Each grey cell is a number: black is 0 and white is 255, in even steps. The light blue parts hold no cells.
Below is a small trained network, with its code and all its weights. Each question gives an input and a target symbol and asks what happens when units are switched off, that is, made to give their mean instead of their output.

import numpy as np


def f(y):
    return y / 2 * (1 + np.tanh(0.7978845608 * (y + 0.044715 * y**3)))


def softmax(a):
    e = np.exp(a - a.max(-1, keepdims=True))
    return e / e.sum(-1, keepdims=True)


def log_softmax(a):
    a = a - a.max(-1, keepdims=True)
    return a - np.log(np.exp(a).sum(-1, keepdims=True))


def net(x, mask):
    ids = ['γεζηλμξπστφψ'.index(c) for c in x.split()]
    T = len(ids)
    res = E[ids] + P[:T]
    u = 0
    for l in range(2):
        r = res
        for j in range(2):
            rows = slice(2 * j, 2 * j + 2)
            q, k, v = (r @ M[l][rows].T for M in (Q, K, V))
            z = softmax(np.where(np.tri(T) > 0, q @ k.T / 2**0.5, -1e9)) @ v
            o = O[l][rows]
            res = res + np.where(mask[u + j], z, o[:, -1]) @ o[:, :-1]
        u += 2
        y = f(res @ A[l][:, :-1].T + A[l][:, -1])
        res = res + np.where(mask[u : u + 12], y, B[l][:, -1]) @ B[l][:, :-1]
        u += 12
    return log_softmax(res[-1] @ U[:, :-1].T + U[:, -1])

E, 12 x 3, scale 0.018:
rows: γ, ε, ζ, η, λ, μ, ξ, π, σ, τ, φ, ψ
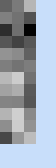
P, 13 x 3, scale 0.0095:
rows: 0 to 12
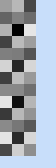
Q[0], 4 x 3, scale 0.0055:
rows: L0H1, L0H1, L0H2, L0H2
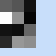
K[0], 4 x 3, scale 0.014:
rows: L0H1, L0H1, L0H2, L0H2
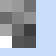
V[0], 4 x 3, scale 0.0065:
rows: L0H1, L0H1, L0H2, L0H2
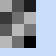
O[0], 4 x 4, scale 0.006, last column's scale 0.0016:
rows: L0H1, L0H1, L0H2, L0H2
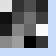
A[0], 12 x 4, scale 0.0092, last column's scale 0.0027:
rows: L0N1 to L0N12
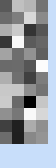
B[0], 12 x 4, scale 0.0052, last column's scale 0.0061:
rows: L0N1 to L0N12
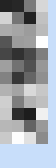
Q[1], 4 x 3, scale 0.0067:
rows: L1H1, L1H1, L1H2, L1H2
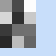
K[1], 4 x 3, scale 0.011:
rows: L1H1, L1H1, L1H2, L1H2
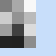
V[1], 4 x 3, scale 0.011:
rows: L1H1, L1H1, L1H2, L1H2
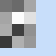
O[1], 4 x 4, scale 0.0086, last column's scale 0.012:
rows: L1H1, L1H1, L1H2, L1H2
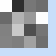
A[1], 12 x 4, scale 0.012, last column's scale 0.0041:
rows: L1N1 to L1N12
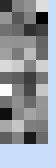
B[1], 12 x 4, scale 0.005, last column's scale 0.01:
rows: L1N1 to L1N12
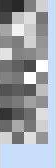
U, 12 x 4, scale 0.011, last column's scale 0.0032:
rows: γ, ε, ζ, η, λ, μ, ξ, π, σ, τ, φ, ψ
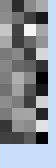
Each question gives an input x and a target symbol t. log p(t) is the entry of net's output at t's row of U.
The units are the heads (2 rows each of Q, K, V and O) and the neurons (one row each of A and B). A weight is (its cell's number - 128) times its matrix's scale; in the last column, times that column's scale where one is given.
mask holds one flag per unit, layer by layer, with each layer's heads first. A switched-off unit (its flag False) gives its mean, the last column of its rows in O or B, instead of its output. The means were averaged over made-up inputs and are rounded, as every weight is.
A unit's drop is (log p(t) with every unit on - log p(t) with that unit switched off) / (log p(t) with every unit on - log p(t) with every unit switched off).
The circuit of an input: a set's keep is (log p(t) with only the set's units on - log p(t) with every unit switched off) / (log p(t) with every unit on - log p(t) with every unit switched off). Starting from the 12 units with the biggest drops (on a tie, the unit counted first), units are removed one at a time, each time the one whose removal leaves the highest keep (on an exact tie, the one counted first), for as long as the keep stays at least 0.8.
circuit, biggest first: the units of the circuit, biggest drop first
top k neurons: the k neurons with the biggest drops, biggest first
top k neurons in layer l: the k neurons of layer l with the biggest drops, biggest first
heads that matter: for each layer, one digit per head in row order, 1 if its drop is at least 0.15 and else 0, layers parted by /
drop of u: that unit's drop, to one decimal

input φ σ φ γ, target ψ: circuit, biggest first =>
[L0N1; L1N1; L1N10]
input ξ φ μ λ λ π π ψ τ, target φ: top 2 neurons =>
[L0N9; L0N3]
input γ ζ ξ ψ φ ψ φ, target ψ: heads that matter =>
10 / 10
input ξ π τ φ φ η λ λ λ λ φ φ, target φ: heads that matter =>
11 / 10
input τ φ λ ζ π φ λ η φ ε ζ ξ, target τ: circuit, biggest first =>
[L1H1; L0N8; L0H1; L0N3]
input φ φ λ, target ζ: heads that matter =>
00 / 01
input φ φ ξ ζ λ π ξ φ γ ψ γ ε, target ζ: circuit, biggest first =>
[L1H2; L0N12; L1N10; L0H2]
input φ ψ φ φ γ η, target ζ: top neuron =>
[L0N12]
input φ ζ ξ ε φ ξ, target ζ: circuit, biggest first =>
[L1H2; L0N8; L1N5]
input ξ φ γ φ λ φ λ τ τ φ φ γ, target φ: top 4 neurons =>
[L0N9; L0N3; L0N8; L0N1]
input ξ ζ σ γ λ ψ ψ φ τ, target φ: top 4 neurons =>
[L0N3; L0N9; L0N8; L0N1]
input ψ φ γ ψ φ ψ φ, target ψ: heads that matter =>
10 / 00
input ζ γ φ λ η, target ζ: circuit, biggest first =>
[L1N12; L1H1; L1N7; L1N3]
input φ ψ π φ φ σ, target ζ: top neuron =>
[L0N4]
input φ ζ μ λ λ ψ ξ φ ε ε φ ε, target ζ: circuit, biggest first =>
[L1H2; L0N10; L1N10; L0N12]
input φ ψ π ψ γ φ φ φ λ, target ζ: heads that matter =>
01 / 01
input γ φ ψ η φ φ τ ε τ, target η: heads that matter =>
01 / 10
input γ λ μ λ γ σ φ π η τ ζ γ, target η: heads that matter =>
00 / 00
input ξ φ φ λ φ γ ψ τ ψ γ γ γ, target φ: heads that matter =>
10 / 10
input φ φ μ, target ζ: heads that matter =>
00 / 01
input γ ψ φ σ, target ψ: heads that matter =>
10 / 00
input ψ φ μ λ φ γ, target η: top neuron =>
[L0N10]
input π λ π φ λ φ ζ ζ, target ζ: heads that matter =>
00 / 10
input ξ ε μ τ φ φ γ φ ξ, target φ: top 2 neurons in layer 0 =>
[L0N9; L0N3]
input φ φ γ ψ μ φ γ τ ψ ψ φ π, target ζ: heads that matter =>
01 / 01
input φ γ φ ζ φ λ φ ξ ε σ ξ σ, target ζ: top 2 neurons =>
[L0N10; L0N2]
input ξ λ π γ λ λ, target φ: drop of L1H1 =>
1.5
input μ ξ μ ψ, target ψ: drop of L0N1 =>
0.4
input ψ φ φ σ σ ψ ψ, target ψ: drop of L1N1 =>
0.1
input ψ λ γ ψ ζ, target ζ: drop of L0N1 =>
0.0
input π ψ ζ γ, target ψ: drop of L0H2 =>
0.5
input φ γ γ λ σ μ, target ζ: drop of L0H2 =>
0.2
